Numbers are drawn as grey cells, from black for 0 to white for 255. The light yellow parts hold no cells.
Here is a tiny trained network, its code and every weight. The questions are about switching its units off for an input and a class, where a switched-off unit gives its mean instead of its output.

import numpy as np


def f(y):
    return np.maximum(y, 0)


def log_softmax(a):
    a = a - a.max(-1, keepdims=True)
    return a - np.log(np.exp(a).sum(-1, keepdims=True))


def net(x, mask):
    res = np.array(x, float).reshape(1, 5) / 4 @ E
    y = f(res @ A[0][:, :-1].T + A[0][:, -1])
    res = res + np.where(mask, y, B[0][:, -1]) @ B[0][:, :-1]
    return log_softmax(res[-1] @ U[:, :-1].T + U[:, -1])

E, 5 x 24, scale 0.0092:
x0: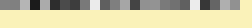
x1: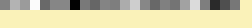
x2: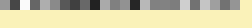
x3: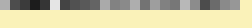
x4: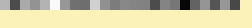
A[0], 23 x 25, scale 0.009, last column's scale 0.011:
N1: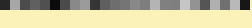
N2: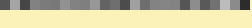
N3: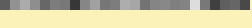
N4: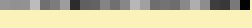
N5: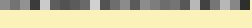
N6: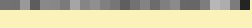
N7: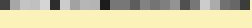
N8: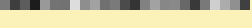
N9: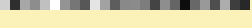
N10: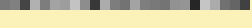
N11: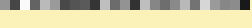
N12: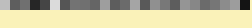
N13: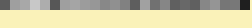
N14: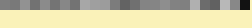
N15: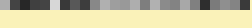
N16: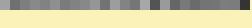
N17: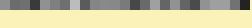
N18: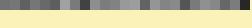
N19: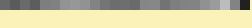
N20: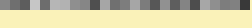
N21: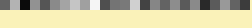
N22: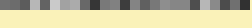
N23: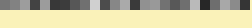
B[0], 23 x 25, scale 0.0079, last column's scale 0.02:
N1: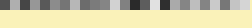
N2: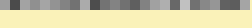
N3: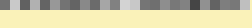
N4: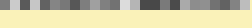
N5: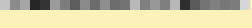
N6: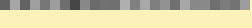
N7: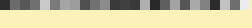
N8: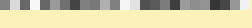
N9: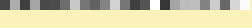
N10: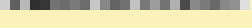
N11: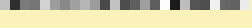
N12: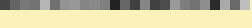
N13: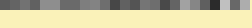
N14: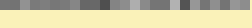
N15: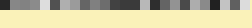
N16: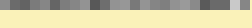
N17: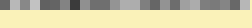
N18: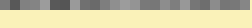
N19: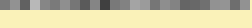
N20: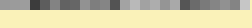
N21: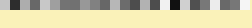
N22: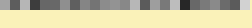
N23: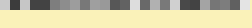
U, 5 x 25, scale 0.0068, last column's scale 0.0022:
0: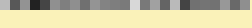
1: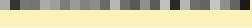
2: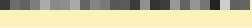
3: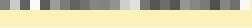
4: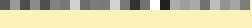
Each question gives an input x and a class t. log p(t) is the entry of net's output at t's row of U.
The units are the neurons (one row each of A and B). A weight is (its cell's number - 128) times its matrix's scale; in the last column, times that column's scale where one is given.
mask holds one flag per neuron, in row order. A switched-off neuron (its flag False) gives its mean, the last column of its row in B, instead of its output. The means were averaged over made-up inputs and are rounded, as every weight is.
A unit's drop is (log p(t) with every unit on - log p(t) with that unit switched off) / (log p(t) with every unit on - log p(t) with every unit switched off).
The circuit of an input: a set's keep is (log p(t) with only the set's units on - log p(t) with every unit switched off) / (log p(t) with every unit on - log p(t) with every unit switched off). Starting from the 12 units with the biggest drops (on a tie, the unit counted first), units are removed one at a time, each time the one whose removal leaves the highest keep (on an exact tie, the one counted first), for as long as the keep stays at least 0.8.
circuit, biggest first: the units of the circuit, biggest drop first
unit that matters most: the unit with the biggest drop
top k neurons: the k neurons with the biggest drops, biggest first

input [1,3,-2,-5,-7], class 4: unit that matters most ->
N1
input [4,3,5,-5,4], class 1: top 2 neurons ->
[N11, N15]
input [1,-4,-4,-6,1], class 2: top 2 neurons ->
[N7, N11]
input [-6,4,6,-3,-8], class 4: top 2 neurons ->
[N1, N21]
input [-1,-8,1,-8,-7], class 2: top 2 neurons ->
[N7, N13]
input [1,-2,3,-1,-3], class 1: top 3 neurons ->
[N9, N11, N10]
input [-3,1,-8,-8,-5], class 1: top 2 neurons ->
[N21, N15]
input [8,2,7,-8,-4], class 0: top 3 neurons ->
[N23, N5, N15]
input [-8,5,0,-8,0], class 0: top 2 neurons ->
[N10, N22]
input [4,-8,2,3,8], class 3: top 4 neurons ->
[N8, N17, N1, N6]
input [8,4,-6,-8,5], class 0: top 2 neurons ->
[N23, N5]
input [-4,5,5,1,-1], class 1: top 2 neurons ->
[N11, N8]
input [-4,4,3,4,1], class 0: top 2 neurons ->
[N8, N7]
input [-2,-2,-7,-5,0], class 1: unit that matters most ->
N21
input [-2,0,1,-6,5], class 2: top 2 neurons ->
[N7, N1]
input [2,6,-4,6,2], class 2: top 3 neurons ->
[N15, N8, N12]
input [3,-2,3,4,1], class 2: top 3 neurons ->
[N21, N15, N10]
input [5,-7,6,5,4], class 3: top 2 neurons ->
[N8, N21]
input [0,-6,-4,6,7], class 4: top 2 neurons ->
[N9, N7]
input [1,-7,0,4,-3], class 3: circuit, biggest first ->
[N8]
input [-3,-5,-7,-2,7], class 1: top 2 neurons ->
[N21, N1]
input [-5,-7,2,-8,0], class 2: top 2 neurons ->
[N7, N13]
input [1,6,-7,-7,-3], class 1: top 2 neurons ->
[N21, N15]
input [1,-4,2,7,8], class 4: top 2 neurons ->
[N9, N7]
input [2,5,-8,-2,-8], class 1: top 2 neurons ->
[N21, N9]
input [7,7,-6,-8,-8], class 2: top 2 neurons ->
[N7, N9]
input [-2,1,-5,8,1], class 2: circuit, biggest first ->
[N15]
